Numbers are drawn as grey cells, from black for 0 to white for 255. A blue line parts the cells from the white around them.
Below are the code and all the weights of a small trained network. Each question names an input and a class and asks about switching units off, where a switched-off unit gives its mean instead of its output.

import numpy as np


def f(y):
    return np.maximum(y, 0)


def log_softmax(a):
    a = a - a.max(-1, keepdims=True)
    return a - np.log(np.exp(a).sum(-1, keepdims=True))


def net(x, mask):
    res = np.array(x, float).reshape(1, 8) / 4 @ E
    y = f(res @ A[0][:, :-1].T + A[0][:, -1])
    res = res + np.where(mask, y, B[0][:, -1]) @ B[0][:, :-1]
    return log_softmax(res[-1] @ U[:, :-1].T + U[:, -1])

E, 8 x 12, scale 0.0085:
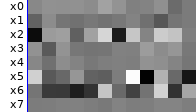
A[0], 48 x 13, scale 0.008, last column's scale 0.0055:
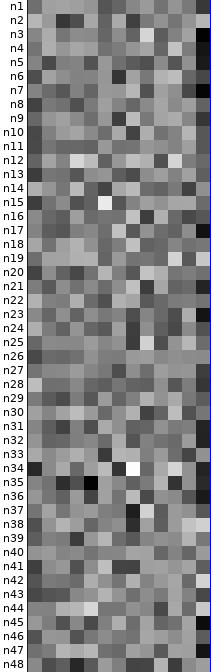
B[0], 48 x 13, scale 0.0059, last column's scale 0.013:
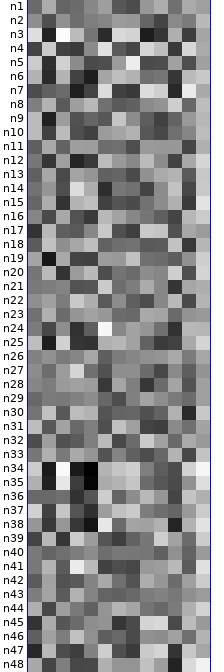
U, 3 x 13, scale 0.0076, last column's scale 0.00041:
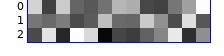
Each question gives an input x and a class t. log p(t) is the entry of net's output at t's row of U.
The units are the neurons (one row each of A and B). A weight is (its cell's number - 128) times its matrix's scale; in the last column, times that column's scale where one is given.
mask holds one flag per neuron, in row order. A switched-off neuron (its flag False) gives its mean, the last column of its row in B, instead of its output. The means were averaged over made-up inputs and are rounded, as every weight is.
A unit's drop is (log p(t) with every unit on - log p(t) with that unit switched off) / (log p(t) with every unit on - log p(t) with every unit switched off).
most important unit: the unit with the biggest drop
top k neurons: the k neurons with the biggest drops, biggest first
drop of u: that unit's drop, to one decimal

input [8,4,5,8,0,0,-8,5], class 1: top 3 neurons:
n4, n47, n12
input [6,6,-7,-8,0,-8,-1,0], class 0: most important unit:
n3
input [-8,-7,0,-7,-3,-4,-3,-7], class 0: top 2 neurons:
n3, n7
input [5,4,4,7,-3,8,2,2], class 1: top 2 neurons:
n7, n36
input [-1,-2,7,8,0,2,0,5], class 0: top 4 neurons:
n34, n9, n4, n47
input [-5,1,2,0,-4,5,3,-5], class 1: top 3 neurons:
n7, n3, n36
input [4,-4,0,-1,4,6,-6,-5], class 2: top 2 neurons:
n30, n14
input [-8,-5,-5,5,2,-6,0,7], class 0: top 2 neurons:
n3, n25
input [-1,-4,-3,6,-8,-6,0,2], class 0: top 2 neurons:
n3, n25
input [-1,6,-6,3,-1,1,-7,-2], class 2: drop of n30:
0.1
